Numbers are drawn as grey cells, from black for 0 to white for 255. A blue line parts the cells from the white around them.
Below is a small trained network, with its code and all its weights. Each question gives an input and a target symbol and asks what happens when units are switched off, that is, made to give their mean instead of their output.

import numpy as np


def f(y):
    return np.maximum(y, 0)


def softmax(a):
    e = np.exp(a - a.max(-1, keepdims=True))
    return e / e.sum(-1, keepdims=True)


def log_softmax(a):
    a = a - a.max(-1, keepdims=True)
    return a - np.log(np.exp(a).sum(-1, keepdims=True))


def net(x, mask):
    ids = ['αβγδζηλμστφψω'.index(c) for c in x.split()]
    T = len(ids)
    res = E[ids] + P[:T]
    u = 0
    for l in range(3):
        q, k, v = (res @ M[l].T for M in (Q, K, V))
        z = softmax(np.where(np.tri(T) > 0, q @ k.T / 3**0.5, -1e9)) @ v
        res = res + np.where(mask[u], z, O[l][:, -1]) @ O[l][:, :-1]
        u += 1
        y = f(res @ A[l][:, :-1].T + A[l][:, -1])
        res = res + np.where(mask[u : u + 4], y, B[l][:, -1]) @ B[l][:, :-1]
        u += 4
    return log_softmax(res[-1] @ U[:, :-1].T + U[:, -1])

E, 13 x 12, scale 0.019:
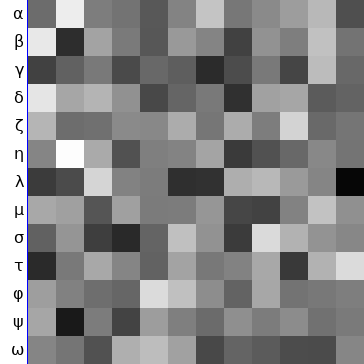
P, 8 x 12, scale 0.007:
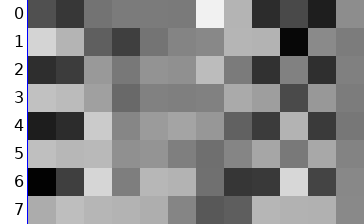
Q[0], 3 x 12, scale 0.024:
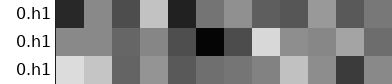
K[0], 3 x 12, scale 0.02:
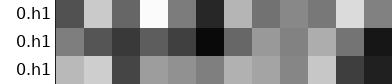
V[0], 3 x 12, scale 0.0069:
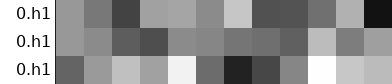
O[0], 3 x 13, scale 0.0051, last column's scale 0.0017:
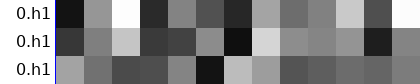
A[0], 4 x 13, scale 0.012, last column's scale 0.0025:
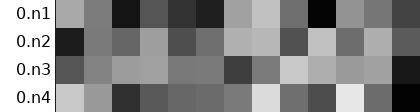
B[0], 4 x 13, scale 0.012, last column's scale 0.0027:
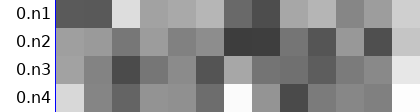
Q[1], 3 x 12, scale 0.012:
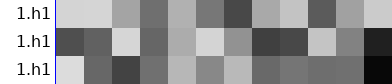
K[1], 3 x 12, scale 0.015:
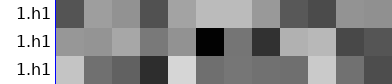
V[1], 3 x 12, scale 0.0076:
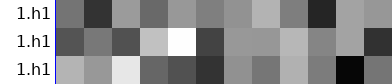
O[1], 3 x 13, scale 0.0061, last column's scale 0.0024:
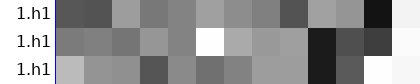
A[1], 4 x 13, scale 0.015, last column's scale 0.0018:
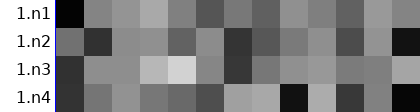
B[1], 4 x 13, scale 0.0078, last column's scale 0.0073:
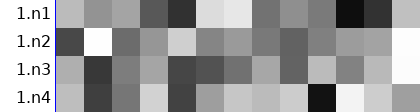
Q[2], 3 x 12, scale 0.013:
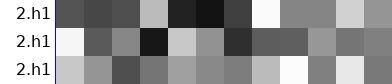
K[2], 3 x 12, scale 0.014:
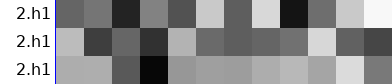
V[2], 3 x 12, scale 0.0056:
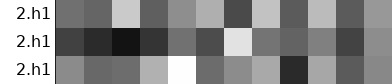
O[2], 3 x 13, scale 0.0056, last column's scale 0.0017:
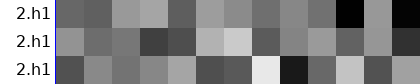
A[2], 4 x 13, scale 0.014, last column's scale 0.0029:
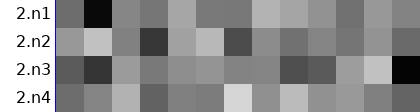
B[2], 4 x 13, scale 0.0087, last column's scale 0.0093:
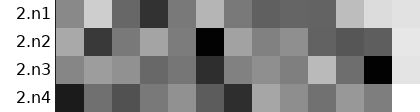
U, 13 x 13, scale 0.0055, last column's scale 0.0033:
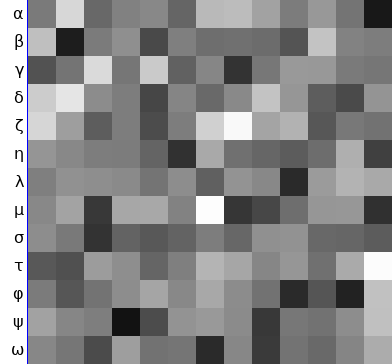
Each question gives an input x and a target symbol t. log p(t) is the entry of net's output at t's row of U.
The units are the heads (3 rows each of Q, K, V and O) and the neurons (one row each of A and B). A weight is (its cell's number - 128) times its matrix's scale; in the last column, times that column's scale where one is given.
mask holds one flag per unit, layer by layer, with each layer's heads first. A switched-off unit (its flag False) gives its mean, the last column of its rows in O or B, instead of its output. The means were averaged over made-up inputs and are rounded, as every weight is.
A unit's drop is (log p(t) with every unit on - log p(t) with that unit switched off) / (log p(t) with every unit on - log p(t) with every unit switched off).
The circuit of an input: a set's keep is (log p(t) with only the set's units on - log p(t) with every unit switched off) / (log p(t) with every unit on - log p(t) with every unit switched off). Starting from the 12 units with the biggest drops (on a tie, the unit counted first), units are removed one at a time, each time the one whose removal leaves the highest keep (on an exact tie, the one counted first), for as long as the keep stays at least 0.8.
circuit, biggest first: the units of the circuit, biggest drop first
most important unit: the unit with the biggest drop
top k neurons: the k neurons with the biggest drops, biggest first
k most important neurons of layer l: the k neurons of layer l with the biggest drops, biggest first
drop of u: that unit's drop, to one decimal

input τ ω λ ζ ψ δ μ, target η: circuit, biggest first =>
(1.h1)
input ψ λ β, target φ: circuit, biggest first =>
(1.h1, 1.n3, 2.n1)
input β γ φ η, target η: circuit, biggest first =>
(1.h1, 2.n2)
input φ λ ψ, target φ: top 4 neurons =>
(1.n2, 1.n3, 2.n2, 0.n4)
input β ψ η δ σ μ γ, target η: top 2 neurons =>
(1.n2, 2.n2)
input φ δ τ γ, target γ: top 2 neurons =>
(0.n1, 0.n4)
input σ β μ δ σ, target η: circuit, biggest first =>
(1.h1, 2.n2)
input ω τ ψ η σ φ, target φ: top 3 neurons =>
(1.n3, 2.n1, 2.n2)
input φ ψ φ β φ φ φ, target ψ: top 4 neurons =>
(2.n1, 1.n2, 0.n4, 1.n3)
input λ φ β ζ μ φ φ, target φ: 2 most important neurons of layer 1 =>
(1.n3, 1.n4)
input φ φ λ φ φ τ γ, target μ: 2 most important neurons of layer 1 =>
(1.n2, 1.n1)
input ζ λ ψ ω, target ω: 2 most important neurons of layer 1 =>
(1.n3, 1.n1)
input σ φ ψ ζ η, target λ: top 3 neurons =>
(1.n4, 2.n4, 1.n1)
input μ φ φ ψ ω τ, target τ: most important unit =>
1.n1
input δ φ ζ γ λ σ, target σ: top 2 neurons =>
(0.n3, 2.n4)
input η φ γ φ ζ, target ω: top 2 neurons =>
(0.n2, 1.n3)
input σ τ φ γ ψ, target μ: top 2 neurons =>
(1.n2, 2.n4)
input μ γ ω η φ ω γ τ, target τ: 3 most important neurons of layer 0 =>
(0.n1, 0.n4, 0.n3)
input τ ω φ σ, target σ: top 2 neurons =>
(2.n4, 1.n2)
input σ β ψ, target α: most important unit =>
1.n4
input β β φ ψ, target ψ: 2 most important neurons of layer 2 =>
(2.n1, 2.n2)
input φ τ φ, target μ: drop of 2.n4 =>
0.2
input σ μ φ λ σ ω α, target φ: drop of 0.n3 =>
0.2
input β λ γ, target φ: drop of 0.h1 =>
-0.1
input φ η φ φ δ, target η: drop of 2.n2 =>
0.2
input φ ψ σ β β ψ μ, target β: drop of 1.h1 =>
0.3
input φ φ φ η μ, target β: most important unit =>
0.h1
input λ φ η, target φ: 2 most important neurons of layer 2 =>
(2.n2, 2.n1)
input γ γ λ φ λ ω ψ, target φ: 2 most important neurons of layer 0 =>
(0.n3, 0.n4)
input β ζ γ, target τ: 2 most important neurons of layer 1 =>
(1.n1, 1.n3)
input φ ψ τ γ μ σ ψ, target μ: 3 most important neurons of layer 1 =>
(1.n2, 1.n4, 1.n3)
